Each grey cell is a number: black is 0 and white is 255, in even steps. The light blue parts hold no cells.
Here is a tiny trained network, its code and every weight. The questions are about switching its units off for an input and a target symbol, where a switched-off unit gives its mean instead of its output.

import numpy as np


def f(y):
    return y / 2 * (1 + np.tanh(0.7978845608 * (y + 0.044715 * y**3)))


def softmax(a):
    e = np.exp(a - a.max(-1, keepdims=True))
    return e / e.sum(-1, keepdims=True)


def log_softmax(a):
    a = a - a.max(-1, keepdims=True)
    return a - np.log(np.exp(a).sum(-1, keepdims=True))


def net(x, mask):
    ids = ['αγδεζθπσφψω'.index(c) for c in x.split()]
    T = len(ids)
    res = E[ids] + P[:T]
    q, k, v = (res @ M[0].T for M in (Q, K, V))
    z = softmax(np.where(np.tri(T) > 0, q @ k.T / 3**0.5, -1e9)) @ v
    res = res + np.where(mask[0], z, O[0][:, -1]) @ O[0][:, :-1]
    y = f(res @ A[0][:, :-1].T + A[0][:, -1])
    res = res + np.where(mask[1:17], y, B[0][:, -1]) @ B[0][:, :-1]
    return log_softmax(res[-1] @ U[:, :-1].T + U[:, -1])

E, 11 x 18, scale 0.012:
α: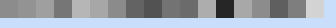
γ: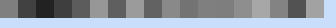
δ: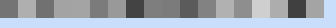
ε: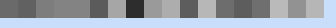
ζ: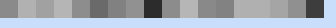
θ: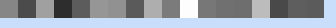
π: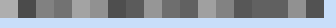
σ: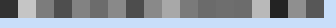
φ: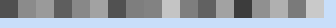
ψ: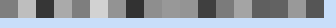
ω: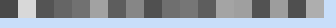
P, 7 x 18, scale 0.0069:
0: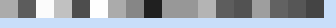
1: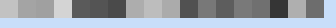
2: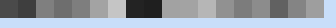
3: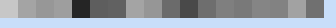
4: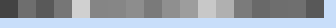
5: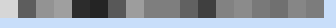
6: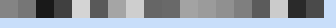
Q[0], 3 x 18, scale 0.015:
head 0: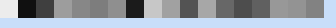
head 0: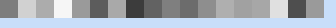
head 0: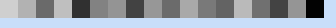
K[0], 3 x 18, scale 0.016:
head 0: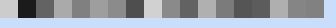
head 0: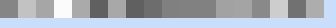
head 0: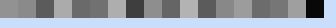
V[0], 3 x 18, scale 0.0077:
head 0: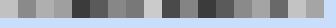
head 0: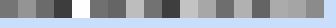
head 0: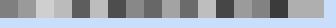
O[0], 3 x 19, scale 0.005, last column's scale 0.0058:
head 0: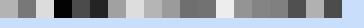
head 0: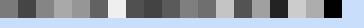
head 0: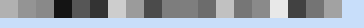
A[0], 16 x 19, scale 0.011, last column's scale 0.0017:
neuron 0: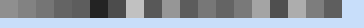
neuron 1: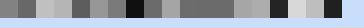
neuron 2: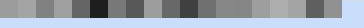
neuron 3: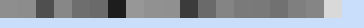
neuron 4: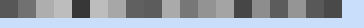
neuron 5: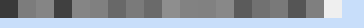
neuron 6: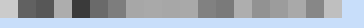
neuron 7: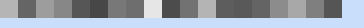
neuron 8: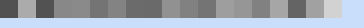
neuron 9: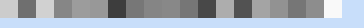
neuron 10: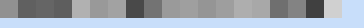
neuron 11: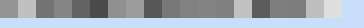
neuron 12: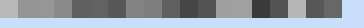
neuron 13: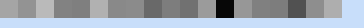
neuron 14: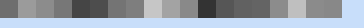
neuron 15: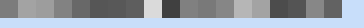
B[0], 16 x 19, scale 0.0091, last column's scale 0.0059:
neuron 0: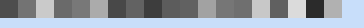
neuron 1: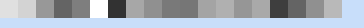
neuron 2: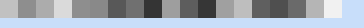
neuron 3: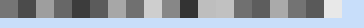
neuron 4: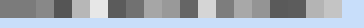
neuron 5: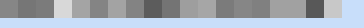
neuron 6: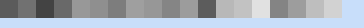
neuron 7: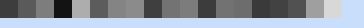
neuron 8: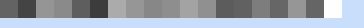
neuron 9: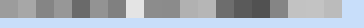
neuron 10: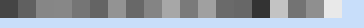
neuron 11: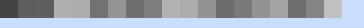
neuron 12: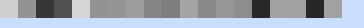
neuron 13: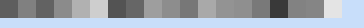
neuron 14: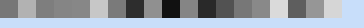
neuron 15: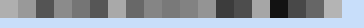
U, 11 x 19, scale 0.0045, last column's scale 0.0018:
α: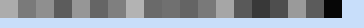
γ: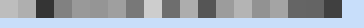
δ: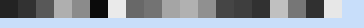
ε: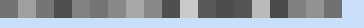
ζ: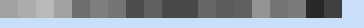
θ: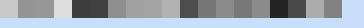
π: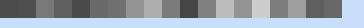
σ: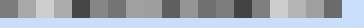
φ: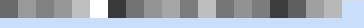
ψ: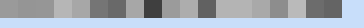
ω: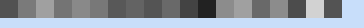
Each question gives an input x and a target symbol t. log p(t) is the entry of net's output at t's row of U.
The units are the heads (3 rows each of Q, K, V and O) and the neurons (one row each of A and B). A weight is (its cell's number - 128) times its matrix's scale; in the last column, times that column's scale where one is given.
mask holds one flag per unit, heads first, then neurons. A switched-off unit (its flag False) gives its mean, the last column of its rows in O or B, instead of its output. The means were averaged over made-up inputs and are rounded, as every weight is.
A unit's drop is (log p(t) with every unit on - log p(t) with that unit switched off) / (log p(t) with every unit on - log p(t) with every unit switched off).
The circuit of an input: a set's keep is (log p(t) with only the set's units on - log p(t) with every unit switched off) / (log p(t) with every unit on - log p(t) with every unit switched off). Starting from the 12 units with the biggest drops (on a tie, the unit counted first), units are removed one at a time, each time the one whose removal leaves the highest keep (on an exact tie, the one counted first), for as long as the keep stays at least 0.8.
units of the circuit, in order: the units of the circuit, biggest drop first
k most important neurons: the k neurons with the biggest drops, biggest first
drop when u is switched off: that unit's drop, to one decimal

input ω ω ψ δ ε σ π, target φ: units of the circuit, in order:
head 0; neuron 1
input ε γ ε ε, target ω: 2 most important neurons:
neuron 7; neuron 2
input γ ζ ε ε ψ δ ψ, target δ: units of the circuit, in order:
neuron 10; neuron 8
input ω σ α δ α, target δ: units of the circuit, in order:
head 0; neuron 10
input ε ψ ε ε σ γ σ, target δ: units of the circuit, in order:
neuron 10; neuron 5
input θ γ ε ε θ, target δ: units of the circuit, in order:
neuron 10
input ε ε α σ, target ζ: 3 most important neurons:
neuron 0; neuron 14; neuron 15
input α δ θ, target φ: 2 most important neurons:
neuron 1; neuron 4
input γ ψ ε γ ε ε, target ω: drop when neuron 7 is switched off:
0.2
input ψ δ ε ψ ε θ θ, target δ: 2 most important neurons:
neuron 10; neuron 1
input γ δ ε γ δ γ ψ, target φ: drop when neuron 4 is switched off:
0.1
